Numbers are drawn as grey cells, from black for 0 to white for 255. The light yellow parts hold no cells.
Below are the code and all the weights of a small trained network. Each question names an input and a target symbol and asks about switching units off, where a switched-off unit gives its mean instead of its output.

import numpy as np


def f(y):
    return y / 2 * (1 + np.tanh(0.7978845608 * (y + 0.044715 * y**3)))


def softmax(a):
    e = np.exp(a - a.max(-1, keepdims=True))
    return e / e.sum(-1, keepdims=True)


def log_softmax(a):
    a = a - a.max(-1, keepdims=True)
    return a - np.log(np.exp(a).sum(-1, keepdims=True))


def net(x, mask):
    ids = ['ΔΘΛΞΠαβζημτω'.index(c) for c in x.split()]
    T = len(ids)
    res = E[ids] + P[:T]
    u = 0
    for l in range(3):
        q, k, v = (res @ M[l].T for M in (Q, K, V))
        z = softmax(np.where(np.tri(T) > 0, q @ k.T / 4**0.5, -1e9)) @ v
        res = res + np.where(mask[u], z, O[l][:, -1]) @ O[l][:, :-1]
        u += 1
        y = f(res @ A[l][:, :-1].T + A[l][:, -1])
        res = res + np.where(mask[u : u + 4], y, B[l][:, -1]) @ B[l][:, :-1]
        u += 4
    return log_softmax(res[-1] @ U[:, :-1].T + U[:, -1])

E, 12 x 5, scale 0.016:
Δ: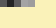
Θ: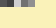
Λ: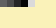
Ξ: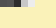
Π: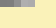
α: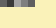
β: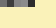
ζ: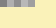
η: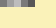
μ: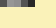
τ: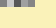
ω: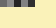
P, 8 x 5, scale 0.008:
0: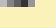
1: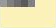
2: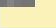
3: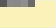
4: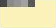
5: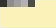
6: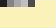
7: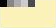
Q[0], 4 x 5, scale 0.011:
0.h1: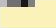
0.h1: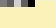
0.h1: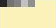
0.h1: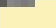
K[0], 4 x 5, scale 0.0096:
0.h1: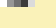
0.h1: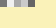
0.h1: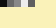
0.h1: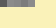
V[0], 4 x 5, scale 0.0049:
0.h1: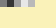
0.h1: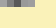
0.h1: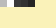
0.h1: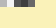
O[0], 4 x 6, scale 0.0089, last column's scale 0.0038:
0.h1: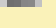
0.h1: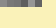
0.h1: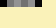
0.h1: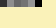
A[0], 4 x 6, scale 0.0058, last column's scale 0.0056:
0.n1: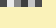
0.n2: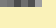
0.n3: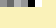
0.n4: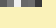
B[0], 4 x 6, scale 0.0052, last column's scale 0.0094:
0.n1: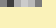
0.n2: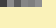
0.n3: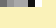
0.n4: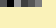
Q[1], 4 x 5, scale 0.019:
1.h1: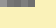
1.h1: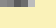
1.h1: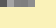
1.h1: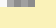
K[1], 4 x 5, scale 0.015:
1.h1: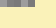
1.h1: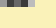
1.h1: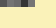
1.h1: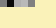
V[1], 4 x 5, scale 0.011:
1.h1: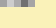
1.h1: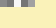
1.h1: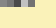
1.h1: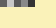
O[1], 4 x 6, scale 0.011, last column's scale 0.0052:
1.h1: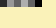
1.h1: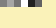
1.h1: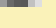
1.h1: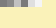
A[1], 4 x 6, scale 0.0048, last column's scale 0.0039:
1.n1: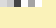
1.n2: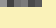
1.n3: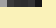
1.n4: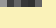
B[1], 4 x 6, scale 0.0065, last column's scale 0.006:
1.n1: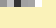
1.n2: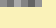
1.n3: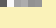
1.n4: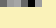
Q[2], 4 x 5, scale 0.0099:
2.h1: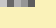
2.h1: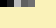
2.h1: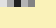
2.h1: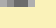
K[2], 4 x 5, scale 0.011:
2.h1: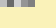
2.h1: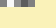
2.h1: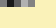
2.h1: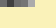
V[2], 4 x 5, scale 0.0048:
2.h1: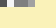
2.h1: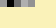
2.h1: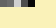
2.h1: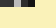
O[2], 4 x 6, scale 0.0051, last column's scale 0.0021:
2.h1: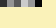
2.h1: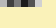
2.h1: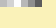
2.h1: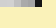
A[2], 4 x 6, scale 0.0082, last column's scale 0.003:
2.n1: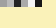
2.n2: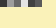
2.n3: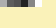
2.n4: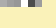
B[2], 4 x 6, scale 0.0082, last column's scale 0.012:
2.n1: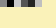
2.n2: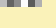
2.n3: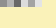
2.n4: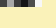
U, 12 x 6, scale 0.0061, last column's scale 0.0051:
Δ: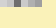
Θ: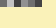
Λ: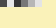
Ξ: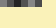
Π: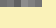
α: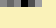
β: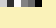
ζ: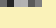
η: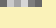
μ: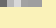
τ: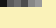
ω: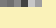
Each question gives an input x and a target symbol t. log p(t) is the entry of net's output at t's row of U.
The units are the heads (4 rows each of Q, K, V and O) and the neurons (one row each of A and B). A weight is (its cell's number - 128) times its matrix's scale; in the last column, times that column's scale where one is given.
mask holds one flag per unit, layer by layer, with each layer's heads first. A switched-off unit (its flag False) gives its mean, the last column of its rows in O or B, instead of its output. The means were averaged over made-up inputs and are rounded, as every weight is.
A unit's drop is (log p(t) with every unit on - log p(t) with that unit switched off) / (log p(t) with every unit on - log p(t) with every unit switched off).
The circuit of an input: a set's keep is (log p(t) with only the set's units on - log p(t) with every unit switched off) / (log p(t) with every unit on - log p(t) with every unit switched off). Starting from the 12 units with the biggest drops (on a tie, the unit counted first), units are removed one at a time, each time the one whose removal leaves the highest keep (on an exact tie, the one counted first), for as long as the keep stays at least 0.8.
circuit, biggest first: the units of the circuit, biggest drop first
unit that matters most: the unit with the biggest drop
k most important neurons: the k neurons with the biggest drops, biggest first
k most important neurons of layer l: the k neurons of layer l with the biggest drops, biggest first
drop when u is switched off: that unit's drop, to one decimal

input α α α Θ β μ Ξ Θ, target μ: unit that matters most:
2.h1
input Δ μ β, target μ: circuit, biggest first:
[0.h1 2.h1 1.h1]
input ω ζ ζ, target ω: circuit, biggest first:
[0.h1 1.h1]
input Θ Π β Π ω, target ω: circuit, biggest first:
[1.h1 0.h1]
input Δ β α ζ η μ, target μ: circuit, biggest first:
[1.h1 2.h1 0.h1]
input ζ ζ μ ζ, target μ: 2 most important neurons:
[2.n4 1.n1]
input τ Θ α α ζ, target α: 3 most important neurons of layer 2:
[2.n4 2.n1 2.n3]
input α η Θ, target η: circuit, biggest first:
[1.h1 2.h1]
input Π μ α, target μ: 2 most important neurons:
[2.n1 2.n4]
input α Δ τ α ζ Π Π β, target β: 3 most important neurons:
[0.n3 2.n4 1.n1]
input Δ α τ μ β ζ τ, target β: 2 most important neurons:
[2.n1 0.n3]
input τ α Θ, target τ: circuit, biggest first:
[2.h1 1.h1]
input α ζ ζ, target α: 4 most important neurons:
[2.n4 2.n1 2.n3 1.n1]
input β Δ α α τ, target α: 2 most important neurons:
[2.n1 2.n4]
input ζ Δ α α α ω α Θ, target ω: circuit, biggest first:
[1.h1]
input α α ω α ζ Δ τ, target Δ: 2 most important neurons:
[2.n3 2.n4]
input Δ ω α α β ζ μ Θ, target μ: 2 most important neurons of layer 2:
[2.n1 2.n4]
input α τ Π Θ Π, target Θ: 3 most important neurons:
[2.n4 2.n2 0.n4]
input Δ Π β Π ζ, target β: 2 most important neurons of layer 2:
[2.n1 2.n4]
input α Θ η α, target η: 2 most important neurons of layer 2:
[2.n2 2.n1]
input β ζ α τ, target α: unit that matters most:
2.n1
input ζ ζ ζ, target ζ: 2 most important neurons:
[2.n1 2.n2]
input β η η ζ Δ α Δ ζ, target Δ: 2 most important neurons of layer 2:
[2.n3 2.n4]
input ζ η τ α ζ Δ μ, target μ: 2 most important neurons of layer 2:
[2.n4 2.n1]
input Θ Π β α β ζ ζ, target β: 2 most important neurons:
[0.n3 2.n1]
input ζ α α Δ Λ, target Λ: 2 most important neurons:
[2.n1 2.n3]
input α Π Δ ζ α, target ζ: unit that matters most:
1.h1
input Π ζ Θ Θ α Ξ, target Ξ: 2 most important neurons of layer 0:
[0.n3 0.n1]
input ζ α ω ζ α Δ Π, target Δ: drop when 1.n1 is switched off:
-0.1
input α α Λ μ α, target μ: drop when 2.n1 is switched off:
0.1
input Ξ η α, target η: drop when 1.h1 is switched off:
0.8
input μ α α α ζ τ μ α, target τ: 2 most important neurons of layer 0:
[0.n4 0.n1]
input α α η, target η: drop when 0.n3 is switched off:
0.0
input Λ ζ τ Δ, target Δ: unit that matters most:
0.h1
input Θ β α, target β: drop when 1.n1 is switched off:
0.3
